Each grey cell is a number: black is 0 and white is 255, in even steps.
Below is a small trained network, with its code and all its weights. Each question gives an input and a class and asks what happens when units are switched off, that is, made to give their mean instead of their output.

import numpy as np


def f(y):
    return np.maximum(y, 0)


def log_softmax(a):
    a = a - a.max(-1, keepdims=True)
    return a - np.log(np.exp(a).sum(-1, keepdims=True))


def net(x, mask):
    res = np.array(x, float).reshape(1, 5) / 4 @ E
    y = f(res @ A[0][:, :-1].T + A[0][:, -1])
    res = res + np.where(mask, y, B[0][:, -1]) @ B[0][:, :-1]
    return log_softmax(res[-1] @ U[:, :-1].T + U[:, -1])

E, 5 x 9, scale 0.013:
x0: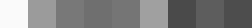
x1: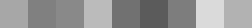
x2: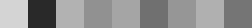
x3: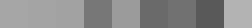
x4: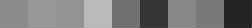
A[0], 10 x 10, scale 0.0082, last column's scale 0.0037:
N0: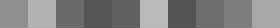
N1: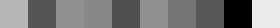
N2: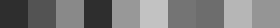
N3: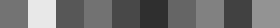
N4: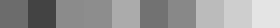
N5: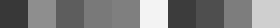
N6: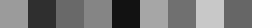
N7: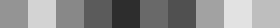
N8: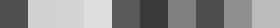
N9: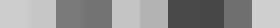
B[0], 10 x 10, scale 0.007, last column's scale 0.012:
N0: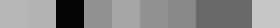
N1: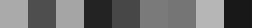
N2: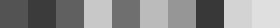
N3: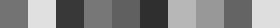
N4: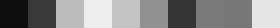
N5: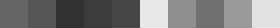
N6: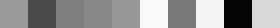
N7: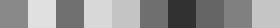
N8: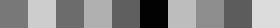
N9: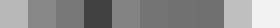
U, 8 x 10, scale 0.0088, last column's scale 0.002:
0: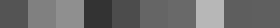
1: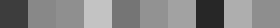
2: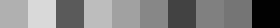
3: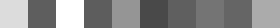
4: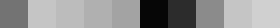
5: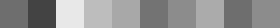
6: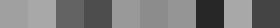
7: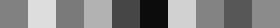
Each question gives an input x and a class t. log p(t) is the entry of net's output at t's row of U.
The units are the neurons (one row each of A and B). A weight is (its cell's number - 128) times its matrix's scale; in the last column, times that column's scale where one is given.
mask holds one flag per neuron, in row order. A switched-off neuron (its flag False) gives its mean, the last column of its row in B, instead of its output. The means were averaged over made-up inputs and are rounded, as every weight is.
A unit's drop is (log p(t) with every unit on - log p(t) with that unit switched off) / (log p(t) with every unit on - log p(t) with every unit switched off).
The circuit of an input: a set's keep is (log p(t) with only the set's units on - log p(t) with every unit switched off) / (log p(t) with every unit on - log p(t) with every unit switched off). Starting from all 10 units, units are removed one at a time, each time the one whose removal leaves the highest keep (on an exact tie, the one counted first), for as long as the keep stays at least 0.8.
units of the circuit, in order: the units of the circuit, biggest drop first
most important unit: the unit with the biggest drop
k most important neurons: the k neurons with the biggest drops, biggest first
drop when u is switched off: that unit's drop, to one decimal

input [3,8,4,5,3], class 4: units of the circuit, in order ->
[N7, N5]
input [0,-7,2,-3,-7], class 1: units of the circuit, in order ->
[N2]
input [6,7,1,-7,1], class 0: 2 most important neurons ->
[N4, N1]
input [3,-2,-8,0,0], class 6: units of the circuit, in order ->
[N5, N4]
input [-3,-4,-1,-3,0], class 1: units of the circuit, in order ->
[N1, N2]
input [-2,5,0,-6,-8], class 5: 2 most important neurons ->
[N6, N4]
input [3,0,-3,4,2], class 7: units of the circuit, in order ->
[N3, N8]
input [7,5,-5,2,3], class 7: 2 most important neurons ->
[N3, N8]
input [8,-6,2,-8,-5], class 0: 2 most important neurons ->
[N1, N6]
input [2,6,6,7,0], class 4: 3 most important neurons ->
[N1, N7, N5]
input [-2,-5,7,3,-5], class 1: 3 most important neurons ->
[N2, N1, N6]
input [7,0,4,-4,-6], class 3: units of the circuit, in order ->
[N3, N1]
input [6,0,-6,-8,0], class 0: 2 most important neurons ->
[N1, N5]
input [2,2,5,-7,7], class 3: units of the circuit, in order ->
[N1]
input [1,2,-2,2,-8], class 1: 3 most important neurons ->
[N2, N1, N4]
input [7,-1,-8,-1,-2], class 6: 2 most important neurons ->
[N5, N9]
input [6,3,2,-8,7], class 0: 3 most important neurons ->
[N1, N3, N6]
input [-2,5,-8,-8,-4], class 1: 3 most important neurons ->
[N2, N1, N5]
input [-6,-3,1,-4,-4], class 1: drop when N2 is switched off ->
0.2
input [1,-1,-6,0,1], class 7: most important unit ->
N3
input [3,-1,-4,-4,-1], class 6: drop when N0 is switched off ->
0.2
